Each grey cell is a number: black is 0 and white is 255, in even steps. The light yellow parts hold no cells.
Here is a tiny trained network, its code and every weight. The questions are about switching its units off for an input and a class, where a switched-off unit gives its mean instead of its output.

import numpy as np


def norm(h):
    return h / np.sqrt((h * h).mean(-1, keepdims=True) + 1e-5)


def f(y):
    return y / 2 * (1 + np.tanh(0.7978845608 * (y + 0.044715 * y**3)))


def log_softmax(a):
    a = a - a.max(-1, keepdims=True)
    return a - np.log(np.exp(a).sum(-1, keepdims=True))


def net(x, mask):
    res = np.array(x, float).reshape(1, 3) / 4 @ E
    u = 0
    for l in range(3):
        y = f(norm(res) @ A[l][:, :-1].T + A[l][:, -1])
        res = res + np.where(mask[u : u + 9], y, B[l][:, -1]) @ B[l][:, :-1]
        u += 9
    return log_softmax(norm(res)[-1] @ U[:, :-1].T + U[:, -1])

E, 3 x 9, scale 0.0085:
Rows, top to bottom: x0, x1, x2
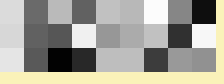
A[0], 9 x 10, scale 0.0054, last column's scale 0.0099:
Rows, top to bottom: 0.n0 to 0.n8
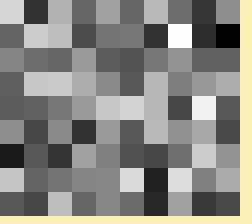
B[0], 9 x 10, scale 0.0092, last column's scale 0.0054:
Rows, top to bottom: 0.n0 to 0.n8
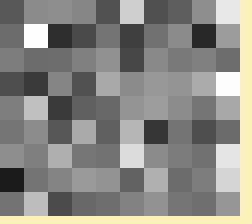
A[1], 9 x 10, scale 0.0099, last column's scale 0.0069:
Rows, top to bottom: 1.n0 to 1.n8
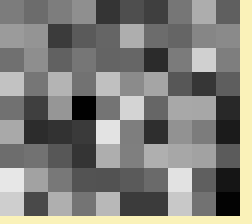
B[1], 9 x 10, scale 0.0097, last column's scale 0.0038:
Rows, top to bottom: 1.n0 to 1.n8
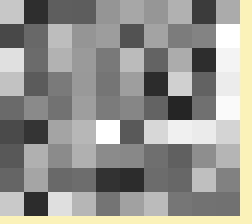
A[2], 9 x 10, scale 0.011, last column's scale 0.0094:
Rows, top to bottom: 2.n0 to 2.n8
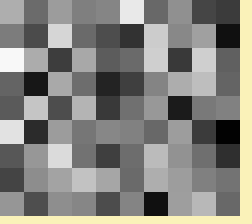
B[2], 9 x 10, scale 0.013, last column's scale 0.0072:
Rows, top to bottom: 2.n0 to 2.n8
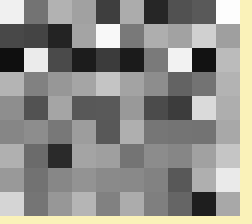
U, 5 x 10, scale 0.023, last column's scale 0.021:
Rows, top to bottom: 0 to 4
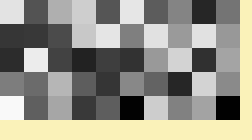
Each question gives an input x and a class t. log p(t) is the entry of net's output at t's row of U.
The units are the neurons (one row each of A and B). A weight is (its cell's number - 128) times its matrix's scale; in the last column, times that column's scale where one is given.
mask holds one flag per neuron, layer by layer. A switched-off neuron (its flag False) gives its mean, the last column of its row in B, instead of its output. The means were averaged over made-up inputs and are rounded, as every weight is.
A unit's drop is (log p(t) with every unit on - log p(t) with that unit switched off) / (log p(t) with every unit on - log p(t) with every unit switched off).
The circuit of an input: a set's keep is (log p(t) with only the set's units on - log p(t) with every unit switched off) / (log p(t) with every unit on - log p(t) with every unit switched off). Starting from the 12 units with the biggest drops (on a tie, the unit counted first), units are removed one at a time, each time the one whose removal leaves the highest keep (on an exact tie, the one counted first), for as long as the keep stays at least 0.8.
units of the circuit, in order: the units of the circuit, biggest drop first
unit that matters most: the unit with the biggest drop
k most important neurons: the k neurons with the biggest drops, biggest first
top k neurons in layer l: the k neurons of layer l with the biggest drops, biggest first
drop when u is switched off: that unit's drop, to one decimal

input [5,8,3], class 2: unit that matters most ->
2.n2
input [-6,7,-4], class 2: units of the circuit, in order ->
[2.n2, 0.n4]
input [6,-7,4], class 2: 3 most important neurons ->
[0.n1, 0.n6, 1.n2]
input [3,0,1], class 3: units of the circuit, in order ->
[0.n0, 1.n2, 2.n4, 1.n4]
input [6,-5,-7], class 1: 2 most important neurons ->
[0.n6, 1.n2]
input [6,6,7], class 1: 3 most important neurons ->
[1.n5, 0.n6, 1.n2]
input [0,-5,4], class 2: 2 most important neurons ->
[0.n1, 0.n3]
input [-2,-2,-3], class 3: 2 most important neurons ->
[0.n3, 1.n4]
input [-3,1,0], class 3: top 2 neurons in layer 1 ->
[1.n4, 1.n3]
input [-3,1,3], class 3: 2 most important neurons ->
[0.n6, 0.n7]
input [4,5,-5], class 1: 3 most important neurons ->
[0.n3, 0.n6, 1.n2]
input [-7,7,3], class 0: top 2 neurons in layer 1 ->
[1.n2, 1.n0]
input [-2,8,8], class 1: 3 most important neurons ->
[1.n5, 1.n1, 0.n0]
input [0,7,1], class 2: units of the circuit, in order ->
[2.n2]
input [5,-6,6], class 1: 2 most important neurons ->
[1.n5, 0.n6]
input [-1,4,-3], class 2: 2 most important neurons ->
[2.n2, 1.n1]
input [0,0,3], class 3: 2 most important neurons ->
[0.n7, 0.n3]
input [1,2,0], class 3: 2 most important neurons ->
[2.n4, 1.n5]
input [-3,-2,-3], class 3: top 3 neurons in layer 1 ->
[1.n4, 1.n3, 1.n5]
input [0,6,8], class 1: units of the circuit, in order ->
[1.n5]
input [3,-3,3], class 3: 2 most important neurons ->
[0.n0, 1.n2]
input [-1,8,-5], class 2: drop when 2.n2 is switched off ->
0.9
